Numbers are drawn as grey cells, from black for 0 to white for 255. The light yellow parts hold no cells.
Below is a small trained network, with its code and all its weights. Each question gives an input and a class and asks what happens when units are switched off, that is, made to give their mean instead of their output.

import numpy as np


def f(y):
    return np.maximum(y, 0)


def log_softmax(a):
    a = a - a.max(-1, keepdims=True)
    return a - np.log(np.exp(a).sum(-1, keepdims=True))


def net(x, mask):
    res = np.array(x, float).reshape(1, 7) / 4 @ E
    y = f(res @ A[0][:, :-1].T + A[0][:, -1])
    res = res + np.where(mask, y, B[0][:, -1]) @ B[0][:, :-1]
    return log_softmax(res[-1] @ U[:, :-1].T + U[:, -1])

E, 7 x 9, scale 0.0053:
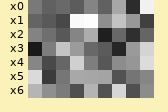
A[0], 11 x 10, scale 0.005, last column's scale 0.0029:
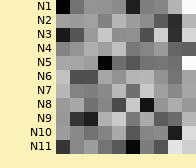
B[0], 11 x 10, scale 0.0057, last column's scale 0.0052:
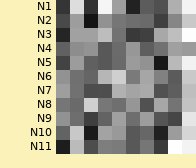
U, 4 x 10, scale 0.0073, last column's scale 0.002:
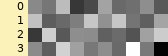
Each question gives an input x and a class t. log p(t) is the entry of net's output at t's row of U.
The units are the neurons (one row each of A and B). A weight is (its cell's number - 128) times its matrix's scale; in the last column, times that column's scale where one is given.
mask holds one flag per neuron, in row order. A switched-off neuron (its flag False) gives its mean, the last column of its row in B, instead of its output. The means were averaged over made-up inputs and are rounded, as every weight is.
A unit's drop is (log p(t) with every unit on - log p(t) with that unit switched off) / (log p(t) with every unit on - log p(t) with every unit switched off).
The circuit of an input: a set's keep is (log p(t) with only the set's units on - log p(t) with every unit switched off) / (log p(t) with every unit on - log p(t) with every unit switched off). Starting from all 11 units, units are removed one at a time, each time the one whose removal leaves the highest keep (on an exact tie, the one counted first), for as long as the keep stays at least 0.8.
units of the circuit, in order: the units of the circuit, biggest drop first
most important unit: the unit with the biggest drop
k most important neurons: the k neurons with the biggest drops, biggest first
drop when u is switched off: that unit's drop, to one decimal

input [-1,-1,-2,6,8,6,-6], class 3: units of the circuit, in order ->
N8, N5
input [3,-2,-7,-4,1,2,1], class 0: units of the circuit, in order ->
N1, N10
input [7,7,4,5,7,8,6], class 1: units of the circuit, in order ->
N9, N3
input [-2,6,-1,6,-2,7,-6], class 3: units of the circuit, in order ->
N11, N5, N8
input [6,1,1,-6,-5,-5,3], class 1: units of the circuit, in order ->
N1, N3
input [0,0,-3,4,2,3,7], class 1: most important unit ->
N3
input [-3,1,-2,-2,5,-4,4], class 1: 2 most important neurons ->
N11, N3
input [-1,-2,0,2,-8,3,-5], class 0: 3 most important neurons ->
N1, N11, N8
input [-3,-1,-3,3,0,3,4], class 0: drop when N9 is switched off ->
0.0
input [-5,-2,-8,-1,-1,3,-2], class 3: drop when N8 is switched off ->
0.1
